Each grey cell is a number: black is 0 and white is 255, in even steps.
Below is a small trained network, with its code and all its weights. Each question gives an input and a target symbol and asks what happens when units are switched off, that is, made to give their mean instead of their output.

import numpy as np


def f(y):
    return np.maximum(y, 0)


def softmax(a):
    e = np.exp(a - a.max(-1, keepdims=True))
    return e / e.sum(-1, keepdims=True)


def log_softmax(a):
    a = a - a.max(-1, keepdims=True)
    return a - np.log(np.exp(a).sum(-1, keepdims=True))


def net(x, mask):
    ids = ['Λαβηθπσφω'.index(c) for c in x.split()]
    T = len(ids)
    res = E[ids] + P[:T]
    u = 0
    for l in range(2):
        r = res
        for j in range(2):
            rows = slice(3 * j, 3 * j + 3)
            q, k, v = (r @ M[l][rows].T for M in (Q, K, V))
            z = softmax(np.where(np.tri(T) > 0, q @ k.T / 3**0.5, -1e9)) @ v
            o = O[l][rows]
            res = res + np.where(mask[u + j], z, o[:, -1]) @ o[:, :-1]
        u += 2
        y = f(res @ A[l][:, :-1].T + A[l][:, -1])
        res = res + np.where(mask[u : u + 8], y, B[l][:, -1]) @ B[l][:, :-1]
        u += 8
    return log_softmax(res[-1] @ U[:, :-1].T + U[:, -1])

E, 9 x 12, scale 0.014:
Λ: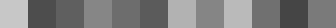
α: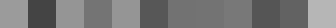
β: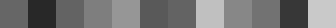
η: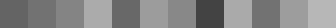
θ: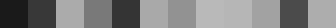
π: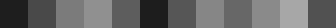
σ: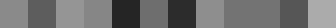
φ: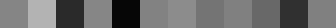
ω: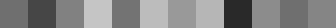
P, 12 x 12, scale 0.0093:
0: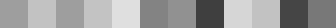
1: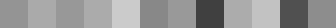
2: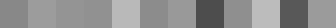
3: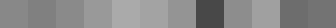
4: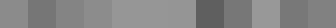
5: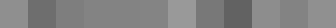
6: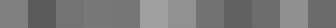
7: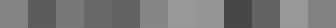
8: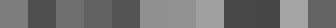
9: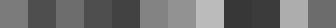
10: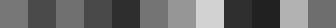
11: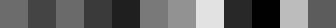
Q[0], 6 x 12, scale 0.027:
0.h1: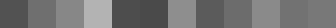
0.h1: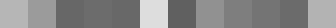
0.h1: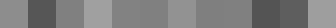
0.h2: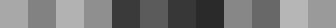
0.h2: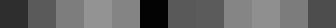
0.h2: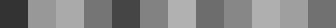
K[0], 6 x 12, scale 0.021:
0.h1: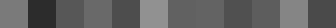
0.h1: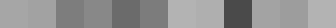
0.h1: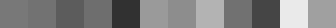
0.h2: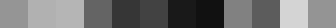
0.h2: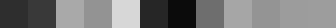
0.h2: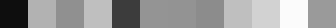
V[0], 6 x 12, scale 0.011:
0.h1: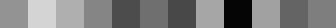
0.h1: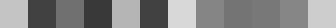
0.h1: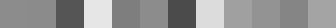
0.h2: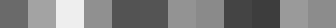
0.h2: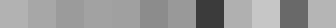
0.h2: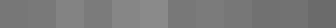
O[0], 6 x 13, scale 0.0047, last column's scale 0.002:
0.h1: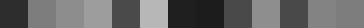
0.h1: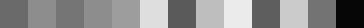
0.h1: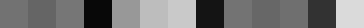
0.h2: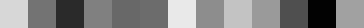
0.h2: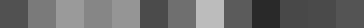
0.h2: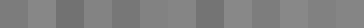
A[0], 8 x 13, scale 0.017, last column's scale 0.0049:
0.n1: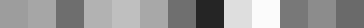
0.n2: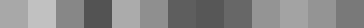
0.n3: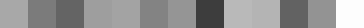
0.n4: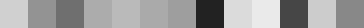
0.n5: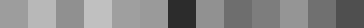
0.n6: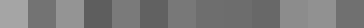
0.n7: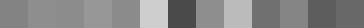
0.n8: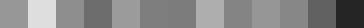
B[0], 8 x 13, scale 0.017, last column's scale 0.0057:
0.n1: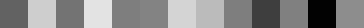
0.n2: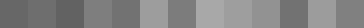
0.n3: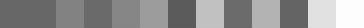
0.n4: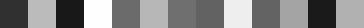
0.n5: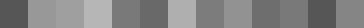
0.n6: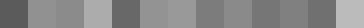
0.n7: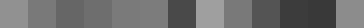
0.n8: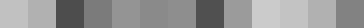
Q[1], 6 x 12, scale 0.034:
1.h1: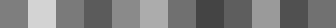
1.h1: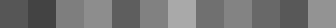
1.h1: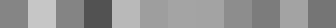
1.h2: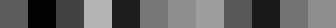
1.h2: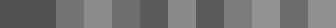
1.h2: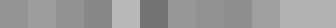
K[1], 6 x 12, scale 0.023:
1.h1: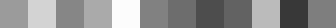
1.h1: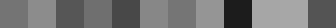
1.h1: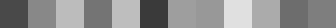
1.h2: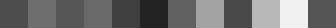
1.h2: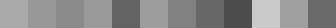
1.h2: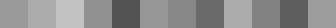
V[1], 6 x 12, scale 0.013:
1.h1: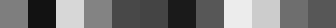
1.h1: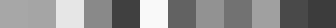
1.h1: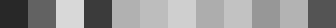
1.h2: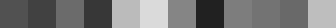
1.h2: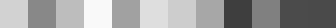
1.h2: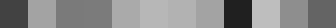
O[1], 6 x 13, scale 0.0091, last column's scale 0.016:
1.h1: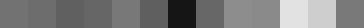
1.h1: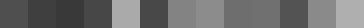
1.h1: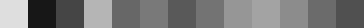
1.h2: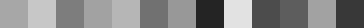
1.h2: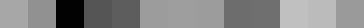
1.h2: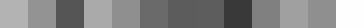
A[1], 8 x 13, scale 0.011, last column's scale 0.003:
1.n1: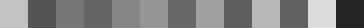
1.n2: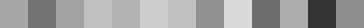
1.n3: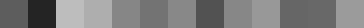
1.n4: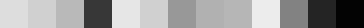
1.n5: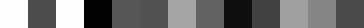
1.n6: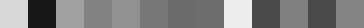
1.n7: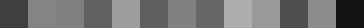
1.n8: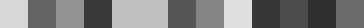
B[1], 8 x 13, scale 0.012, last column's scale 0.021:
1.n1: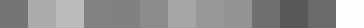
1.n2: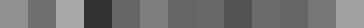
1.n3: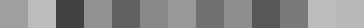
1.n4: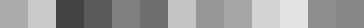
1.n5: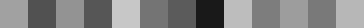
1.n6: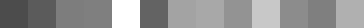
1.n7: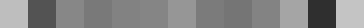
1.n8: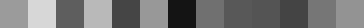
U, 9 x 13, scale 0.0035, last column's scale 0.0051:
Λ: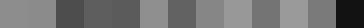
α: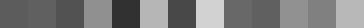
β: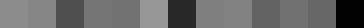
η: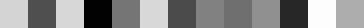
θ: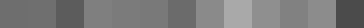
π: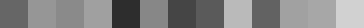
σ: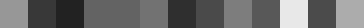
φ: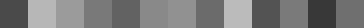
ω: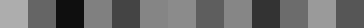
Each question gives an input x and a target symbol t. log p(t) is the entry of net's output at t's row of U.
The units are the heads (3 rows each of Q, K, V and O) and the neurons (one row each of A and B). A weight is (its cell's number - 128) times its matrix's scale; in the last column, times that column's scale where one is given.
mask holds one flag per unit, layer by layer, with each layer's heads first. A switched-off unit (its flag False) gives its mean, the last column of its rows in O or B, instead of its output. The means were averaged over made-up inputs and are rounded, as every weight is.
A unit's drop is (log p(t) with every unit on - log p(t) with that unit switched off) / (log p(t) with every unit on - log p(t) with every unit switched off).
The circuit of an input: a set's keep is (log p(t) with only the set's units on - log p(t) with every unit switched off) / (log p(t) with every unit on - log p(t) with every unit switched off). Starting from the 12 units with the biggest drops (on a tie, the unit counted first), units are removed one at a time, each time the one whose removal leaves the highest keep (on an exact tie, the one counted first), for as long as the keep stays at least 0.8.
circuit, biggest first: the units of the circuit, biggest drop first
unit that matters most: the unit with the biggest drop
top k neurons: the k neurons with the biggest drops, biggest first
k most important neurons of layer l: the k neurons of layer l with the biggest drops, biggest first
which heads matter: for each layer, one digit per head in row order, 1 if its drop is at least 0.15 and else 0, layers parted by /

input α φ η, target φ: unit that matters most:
0.h2
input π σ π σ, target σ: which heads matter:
10 / 11
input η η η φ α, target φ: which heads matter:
01 / 11
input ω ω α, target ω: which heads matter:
11 / 01
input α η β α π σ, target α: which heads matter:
01 / 01
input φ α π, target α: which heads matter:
01 / 01
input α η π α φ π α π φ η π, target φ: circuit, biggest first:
(0.h1, 1.h1)
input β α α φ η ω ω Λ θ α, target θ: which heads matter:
10 / 11
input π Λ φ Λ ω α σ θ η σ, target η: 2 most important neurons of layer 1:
(1.n1, 1.n5)
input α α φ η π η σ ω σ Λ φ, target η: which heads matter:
01 / 01
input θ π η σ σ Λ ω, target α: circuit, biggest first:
(0.n1, 1.h2)
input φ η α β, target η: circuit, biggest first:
(1.n2, 1.h1, 0.h1, 1.h2)
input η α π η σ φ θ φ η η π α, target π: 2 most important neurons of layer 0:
(0.n6, 0.n1)
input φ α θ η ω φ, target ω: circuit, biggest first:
(1.h2)
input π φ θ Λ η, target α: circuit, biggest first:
(0.n1, 1.h2)
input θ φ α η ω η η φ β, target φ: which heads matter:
00 / 11
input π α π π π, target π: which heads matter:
00 / 11
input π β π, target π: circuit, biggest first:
(1.h1, 1.h2, 1.n3)
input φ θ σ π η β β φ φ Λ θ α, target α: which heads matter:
01 / 01
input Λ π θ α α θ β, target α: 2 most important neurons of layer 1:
(1.n1, 1.n5)
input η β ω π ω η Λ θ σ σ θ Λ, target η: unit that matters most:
0.h2
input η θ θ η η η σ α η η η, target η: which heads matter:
10 / 11
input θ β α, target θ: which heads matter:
11 / 10
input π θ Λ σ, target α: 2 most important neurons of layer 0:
(0.n1, 0.n4)
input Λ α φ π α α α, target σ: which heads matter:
11 / 01
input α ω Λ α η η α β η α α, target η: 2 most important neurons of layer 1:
(1.n2, 1.n7)
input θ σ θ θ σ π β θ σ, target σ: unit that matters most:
0.n3
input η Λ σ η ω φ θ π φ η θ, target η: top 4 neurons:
(0.n1, 1.n5, 0.n4, 1.n7)
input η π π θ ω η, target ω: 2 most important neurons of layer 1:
(1.n3, 1.n1)
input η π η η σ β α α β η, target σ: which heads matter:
00 / 01
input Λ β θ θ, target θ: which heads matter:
01 / 11
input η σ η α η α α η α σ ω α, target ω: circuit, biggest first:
(1.h2, 1.h1)
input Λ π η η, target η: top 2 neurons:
(0.n1, 1.n1)
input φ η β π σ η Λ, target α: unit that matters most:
0.n1
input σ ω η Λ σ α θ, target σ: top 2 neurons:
(1.n7, 1.n1)
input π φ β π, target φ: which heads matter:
11 / 11
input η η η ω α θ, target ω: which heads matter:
00 / 01
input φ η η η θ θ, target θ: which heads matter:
00 / 11
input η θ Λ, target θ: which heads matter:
11 / 11
